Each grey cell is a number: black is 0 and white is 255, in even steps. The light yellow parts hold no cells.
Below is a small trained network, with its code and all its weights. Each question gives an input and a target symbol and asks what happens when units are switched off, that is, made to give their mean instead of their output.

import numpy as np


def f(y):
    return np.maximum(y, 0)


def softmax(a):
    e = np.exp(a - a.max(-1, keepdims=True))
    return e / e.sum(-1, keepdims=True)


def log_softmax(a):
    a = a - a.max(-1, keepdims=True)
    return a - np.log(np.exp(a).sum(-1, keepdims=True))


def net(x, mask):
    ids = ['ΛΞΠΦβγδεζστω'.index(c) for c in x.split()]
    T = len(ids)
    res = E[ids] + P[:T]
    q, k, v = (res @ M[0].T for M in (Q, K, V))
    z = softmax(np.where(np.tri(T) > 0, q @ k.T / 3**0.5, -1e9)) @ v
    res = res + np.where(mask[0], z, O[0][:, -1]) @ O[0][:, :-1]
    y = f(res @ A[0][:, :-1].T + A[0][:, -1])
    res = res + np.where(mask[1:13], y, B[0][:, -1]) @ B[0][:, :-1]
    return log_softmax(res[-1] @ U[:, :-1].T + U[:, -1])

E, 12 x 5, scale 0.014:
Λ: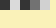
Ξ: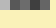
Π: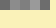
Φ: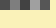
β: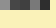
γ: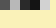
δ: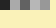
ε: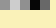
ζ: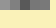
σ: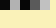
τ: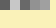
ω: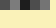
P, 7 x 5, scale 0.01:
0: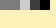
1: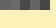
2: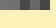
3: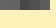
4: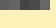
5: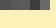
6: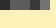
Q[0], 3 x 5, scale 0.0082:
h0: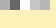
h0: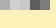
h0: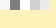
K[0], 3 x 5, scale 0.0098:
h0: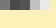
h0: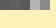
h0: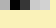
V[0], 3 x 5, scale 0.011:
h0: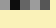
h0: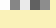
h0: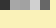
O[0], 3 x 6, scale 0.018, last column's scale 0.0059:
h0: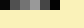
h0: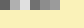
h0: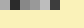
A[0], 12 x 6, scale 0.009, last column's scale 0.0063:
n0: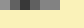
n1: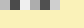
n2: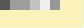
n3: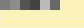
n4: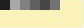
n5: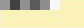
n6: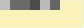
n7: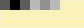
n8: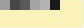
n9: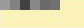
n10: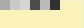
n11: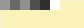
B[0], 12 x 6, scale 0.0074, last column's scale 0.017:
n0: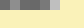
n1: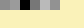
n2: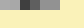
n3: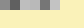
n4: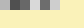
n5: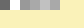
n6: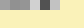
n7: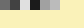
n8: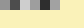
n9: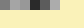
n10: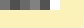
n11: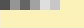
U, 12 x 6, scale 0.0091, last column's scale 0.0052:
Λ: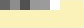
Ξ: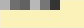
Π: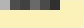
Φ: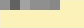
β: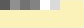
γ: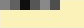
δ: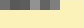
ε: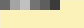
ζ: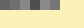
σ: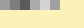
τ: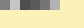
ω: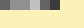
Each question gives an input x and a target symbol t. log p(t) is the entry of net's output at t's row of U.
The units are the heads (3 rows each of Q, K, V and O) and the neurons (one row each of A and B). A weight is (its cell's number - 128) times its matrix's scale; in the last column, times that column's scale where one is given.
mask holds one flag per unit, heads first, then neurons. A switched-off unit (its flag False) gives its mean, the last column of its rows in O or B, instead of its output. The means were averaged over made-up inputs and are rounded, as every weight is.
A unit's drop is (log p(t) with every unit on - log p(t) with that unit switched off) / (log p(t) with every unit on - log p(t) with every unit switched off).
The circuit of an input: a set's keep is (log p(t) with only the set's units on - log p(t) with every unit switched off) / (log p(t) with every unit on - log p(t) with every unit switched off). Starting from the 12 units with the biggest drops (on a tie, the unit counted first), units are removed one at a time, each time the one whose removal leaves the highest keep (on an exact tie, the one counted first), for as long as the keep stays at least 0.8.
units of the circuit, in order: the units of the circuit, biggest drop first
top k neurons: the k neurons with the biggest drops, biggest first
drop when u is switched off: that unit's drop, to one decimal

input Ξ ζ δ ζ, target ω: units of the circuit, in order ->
(h0 n4)
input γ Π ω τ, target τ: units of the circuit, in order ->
(h0 n4)
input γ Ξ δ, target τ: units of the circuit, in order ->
(h0 n4)
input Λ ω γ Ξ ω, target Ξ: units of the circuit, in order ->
(h0 n6)
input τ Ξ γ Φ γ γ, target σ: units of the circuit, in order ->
(h0)
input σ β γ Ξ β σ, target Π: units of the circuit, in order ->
(h0 n8)
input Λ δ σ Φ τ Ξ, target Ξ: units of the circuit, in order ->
(h0 n6)
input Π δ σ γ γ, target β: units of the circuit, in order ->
(h0 n10)
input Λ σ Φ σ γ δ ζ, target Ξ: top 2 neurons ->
(n6 n8)
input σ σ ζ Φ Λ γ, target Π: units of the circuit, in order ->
(h0 n8)
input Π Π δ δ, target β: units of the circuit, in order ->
(h0 n10 n6)
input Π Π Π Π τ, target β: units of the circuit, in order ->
(h0 n10 n4)
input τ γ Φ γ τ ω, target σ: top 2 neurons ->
(n5 n10)
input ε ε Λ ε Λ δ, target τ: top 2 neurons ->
(n2 n7)
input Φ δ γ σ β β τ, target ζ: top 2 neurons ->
(n7 n4)
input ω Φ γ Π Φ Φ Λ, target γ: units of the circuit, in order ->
(h0)
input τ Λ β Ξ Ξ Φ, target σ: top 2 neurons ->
(n10 n5)
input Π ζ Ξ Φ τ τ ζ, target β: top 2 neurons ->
(n10 n5)
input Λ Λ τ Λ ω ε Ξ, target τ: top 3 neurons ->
(n4 n7 n8)
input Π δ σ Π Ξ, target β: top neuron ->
(n5)
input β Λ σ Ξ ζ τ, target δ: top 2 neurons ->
(n4 n5)
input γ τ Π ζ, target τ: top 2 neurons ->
(n4 n9)
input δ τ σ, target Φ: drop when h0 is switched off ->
1.0
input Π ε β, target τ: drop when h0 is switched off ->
0.2
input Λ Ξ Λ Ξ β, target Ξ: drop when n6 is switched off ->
0.7
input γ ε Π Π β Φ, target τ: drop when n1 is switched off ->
0.0
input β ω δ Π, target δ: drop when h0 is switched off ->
1.4
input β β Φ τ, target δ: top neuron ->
(n4)
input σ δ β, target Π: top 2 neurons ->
(n8 n9)
